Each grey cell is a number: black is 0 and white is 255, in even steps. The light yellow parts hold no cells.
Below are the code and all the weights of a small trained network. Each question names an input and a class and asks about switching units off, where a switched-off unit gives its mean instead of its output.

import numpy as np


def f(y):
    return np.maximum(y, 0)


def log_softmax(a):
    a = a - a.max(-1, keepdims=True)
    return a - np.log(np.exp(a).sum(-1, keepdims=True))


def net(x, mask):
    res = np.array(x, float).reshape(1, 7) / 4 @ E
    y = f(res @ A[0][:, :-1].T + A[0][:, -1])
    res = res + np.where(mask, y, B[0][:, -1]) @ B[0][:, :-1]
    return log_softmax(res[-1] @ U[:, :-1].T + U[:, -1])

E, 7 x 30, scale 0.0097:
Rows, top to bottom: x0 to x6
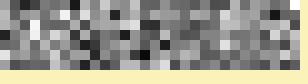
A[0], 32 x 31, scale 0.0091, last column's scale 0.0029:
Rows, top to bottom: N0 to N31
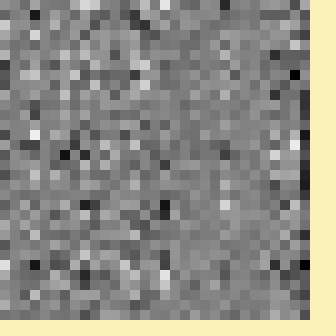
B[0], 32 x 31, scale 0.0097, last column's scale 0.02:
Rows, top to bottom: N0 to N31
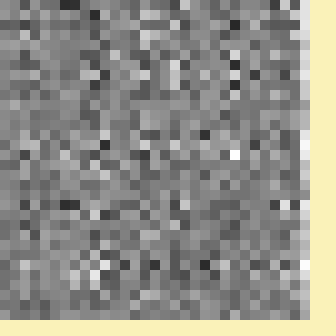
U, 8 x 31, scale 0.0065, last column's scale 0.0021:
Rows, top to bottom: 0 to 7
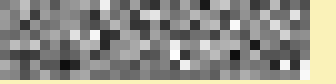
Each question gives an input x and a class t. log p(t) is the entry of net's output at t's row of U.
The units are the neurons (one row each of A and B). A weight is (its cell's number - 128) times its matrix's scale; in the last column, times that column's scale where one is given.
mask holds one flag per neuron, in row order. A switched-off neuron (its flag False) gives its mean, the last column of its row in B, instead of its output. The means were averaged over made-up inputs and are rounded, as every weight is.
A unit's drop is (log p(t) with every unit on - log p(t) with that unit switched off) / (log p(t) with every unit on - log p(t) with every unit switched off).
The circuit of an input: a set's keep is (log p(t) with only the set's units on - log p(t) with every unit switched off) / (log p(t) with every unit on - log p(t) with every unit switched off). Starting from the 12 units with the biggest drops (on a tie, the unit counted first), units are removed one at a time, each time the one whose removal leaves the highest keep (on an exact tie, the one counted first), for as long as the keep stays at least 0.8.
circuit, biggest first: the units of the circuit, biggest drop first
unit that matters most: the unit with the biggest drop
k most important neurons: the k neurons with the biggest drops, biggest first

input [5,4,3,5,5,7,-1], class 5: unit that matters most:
N2
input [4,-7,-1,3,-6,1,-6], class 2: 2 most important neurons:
[N15; N20]
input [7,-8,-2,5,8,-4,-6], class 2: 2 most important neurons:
[N15; N0]
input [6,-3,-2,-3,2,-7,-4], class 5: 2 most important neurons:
[N6; N8]
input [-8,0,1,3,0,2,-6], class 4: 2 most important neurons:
[N7; N27]
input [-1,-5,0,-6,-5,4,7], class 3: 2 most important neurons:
[N27; N13]
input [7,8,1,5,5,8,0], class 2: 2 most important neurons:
[N5; N9]
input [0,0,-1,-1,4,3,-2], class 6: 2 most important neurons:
[N20; N6]
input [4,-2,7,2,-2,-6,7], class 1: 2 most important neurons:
[N3; N29]
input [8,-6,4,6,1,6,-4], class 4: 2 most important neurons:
[N14; N26]
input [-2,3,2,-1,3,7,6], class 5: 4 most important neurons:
[N2; N22; N21; N25]
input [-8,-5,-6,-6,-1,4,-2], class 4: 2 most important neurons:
[N7; N13]
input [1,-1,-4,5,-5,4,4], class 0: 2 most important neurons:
[N20; N13]
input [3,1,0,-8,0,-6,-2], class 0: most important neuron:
[N26]
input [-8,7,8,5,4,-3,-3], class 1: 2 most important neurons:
[N3; N14]
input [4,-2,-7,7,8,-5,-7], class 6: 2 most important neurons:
[N20; N26]
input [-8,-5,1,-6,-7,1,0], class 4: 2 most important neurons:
[N7; N20]
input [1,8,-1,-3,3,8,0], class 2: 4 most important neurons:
[N5; N9; N6; N8]
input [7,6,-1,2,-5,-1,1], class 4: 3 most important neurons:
[N14; N15; N4]
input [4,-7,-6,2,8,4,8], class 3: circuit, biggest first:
[N27]
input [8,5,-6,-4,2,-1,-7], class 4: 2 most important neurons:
[N14; N27]
